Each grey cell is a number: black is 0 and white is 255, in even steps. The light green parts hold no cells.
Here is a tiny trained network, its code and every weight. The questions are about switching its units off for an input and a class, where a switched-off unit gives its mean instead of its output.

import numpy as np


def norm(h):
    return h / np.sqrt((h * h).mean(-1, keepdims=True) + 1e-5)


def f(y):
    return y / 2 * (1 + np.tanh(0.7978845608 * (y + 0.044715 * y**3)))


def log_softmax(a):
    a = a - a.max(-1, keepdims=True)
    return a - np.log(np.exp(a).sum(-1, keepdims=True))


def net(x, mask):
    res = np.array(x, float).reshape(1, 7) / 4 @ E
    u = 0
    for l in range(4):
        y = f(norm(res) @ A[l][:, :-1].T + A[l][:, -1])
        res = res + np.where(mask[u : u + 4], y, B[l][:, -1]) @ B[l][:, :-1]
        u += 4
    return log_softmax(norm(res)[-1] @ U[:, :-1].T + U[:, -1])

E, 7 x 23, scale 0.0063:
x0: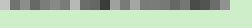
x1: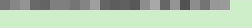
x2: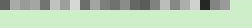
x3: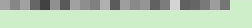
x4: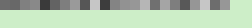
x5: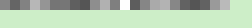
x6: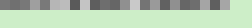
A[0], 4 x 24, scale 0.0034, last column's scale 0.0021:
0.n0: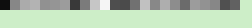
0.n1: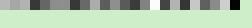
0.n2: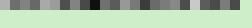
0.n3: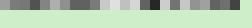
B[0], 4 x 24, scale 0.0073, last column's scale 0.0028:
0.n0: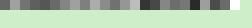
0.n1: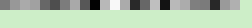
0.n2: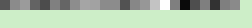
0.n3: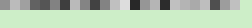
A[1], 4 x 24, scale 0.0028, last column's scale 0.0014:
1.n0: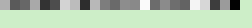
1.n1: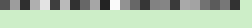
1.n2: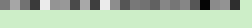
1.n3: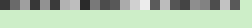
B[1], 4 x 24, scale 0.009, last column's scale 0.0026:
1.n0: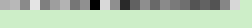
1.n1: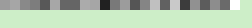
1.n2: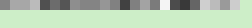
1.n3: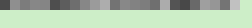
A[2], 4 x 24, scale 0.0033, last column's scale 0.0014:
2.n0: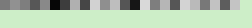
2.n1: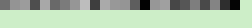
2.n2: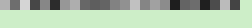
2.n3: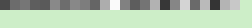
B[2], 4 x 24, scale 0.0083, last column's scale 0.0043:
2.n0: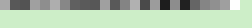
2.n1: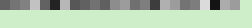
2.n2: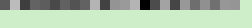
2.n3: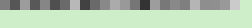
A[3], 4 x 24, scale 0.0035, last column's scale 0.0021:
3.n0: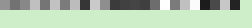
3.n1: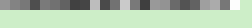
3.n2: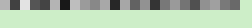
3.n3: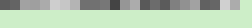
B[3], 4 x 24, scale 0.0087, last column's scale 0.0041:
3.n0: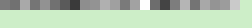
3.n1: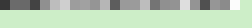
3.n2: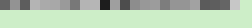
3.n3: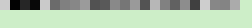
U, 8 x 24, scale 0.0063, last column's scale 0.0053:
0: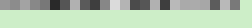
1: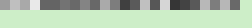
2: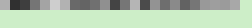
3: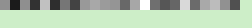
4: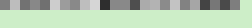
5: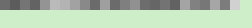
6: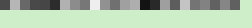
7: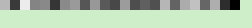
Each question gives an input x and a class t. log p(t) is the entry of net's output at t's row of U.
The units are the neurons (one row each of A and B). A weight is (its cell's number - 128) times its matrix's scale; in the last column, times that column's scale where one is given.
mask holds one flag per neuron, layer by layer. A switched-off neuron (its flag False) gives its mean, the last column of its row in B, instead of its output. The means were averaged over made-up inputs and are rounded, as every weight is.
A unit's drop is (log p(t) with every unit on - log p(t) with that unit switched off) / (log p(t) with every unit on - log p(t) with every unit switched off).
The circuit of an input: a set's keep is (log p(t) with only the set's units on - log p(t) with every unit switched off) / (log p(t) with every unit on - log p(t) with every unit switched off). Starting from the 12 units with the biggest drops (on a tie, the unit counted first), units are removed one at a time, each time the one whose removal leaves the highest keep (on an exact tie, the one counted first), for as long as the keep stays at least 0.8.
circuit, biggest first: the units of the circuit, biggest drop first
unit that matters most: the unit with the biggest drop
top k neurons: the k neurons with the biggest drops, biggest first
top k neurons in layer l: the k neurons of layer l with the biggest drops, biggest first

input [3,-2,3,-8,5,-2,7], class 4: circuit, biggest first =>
(1.n1)
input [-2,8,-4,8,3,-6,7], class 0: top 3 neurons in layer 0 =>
(0.n1 0.n2 0.n0)
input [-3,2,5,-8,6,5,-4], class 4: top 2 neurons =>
(1.n1 1.n2)
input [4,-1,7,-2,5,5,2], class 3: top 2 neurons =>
(3.n0 1.n2)
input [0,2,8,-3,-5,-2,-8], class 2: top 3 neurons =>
(2.n0 1.n0 1.n2)
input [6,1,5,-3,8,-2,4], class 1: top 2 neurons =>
(1.n0 1.n3)
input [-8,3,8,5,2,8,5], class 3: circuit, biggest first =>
(3.n0 2.n0 3.n3)
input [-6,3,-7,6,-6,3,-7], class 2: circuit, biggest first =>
(2.n0 3.n0)
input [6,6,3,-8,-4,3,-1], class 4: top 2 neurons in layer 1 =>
(1.n1 1.n0)
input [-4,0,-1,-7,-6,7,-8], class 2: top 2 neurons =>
(2.n0 1.n0)
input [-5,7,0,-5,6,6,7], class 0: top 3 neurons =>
(0.n1 2.n0 1.n0)
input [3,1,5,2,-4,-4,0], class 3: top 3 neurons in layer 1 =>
(1.n0 1.n3 1.n1)
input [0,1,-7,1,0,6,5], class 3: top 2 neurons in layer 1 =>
(1.n0 1.n1)
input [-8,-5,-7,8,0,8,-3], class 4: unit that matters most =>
3.n2
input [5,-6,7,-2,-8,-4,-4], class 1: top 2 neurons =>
(1.n2 0.n2)
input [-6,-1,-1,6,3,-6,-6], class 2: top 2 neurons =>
(2.n0 1.n1)
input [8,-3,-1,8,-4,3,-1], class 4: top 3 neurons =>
(3.n2 0.n0 0.n1)
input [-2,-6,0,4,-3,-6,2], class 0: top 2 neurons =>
(0.n3 2.n3)
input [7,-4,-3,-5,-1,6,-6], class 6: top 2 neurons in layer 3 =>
(3.n1 3.n3)
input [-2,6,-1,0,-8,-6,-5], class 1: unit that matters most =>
1.n2
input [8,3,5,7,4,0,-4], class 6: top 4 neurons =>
(2.n2 1.n1 0.n3 1.n3)
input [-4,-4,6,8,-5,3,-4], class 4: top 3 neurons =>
(3.n2 1.n0 0.n1)
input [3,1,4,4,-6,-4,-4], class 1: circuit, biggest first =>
(1.n2 2.n1)
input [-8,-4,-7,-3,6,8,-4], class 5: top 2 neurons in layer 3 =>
(3.n1 3.n0)
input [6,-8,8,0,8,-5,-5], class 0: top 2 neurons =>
(0.n3 1.n0)
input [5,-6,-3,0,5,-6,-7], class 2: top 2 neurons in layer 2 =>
(2.n0 2.n1)
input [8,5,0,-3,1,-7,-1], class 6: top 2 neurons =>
(2.n2 0.n3)
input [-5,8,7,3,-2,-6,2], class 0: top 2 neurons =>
(0.n1 3.n1)
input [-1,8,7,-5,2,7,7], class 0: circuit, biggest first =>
(0.n1)
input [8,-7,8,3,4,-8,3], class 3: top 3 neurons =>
(3.n0 0.n0 3.n3)
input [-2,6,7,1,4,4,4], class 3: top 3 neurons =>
(3.n0 0.n3 3.n3)
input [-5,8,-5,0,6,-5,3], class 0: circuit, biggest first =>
(0.n1 2.n3)
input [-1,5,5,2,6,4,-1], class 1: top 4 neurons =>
(1.n0 0.n3 1.n3 3.n1)
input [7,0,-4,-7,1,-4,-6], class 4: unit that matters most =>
1.n1
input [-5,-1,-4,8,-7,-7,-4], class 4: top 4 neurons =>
(3.n2 1.n0 0.n1 1.n3)
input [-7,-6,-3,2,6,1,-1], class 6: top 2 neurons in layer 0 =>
(0.n0 0.n1)
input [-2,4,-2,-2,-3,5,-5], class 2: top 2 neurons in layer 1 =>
(1.n0 1.n2)
